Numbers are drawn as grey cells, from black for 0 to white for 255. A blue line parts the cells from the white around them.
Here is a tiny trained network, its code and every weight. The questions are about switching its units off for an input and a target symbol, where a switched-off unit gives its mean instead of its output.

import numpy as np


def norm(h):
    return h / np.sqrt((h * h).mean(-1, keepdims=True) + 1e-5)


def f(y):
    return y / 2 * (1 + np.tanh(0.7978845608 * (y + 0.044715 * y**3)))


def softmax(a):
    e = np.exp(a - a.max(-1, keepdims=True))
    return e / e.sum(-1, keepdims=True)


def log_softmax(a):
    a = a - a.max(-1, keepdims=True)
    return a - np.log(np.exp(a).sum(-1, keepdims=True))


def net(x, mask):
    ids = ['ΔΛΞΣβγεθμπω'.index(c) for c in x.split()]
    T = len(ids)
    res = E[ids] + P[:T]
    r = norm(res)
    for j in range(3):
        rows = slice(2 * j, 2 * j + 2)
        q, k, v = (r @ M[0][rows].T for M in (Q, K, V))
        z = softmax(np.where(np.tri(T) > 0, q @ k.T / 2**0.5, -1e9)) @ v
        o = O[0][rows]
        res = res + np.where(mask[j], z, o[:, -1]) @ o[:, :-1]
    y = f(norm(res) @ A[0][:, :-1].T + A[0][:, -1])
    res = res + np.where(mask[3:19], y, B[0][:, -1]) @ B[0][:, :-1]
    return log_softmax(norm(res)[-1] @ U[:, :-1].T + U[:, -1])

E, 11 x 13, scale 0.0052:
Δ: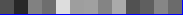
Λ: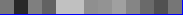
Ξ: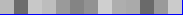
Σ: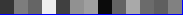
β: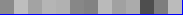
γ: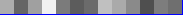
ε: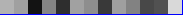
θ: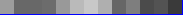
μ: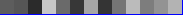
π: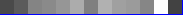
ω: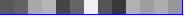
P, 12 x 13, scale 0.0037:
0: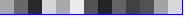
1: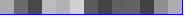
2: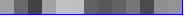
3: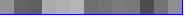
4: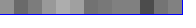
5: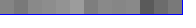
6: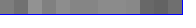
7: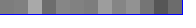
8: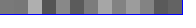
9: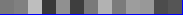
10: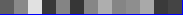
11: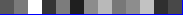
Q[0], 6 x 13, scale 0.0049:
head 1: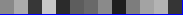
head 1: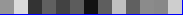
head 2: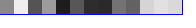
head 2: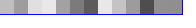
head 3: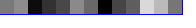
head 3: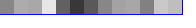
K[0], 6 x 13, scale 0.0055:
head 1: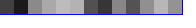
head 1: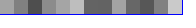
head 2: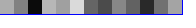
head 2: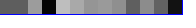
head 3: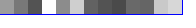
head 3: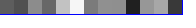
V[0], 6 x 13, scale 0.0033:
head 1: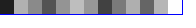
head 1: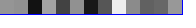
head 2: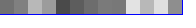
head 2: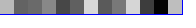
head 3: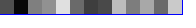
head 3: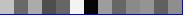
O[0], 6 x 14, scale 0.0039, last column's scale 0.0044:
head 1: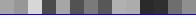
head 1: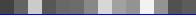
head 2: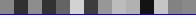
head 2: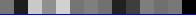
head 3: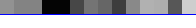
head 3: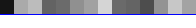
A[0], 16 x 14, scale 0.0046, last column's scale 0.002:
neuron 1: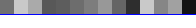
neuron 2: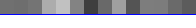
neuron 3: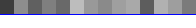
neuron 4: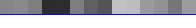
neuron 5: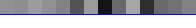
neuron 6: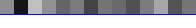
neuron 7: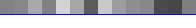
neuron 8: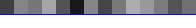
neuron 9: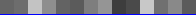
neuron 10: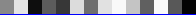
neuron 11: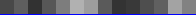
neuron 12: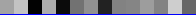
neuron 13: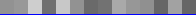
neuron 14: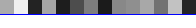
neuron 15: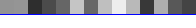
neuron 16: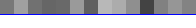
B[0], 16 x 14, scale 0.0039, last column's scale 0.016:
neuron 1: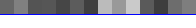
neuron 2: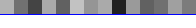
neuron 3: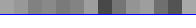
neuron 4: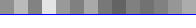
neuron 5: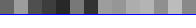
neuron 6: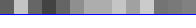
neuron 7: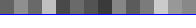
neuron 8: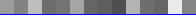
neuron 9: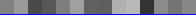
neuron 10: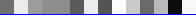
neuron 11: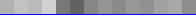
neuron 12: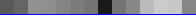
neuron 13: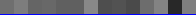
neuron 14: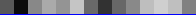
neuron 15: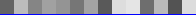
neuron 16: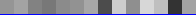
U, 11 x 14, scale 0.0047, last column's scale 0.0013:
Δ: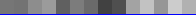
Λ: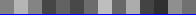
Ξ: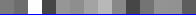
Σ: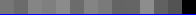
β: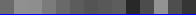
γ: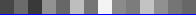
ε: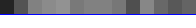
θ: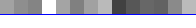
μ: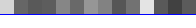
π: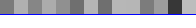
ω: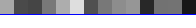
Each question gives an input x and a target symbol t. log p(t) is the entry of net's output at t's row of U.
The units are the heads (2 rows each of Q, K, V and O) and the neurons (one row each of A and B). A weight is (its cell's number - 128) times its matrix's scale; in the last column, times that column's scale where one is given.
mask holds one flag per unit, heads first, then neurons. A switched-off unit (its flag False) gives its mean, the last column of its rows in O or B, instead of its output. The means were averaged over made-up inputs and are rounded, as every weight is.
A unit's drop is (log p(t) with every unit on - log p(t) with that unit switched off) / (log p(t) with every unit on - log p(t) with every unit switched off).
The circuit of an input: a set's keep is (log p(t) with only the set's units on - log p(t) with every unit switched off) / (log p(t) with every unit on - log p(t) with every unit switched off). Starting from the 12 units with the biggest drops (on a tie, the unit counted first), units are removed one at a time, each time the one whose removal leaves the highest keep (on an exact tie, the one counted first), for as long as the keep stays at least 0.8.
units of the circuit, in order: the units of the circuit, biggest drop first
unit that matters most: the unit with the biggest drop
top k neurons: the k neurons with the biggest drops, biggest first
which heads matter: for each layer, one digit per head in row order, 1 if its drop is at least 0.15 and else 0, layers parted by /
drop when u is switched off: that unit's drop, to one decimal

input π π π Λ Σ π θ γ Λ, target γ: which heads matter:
110
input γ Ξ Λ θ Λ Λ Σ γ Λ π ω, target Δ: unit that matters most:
head 1
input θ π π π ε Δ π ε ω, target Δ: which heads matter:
100
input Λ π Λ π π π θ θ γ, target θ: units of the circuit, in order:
head 2; head 3; neuron 10; neuron 15
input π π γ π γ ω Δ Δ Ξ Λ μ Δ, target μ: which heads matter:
001
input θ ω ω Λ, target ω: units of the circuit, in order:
neuron 10; head 2; neuron 15
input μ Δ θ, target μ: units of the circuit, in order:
head 2; head 3; neuron 10; neuron 15
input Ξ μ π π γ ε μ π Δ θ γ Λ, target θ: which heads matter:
111
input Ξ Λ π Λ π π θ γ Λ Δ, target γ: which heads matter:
110
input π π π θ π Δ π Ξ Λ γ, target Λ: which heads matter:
010
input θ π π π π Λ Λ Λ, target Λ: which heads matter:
011
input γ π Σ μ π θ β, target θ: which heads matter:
011
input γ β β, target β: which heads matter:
110
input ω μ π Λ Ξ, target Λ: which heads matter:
011
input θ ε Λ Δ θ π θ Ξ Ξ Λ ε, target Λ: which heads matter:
110
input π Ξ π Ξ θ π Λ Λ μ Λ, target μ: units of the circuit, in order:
head 3; neuron 10; head 2; neuron 15
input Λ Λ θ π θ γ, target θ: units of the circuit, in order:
head 2; neuron 10; neuron 15
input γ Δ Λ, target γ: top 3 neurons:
neuron 10; neuron 15; neuron 3
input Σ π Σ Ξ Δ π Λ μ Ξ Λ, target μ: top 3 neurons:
neuron 10; neuron 15; neuron 6
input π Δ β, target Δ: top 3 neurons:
neuron 10; neuron 14; neuron 15
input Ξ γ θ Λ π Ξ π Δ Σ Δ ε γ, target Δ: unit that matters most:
neuron 10
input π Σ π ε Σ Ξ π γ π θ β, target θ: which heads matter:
111
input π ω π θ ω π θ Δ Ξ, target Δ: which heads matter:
110
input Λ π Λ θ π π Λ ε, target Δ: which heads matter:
010
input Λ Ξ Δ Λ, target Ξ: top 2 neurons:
neuron 15; neuron 10
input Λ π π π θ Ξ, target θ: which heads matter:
010
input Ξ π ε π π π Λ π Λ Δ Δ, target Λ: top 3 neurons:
neuron 10; neuron 15; neuron 16
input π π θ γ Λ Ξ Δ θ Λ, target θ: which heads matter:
110
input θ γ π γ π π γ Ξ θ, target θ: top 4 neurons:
neuron 10; neuron 15; neuron 11; neuron 16
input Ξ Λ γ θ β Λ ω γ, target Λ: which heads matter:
011
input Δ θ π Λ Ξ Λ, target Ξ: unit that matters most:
head 2
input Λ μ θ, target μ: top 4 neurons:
neuron 10; neuron 15; neuron 4; neuron 6
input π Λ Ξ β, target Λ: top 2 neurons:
neuron 10; neuron 15
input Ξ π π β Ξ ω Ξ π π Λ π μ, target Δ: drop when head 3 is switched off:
0.0
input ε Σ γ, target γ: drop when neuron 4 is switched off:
0.2
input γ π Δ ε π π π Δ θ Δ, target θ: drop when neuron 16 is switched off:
0.1
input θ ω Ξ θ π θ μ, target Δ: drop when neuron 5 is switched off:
0.1
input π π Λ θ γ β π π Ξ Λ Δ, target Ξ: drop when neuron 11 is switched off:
0.2
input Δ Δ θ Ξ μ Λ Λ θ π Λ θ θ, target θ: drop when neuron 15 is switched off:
0.2
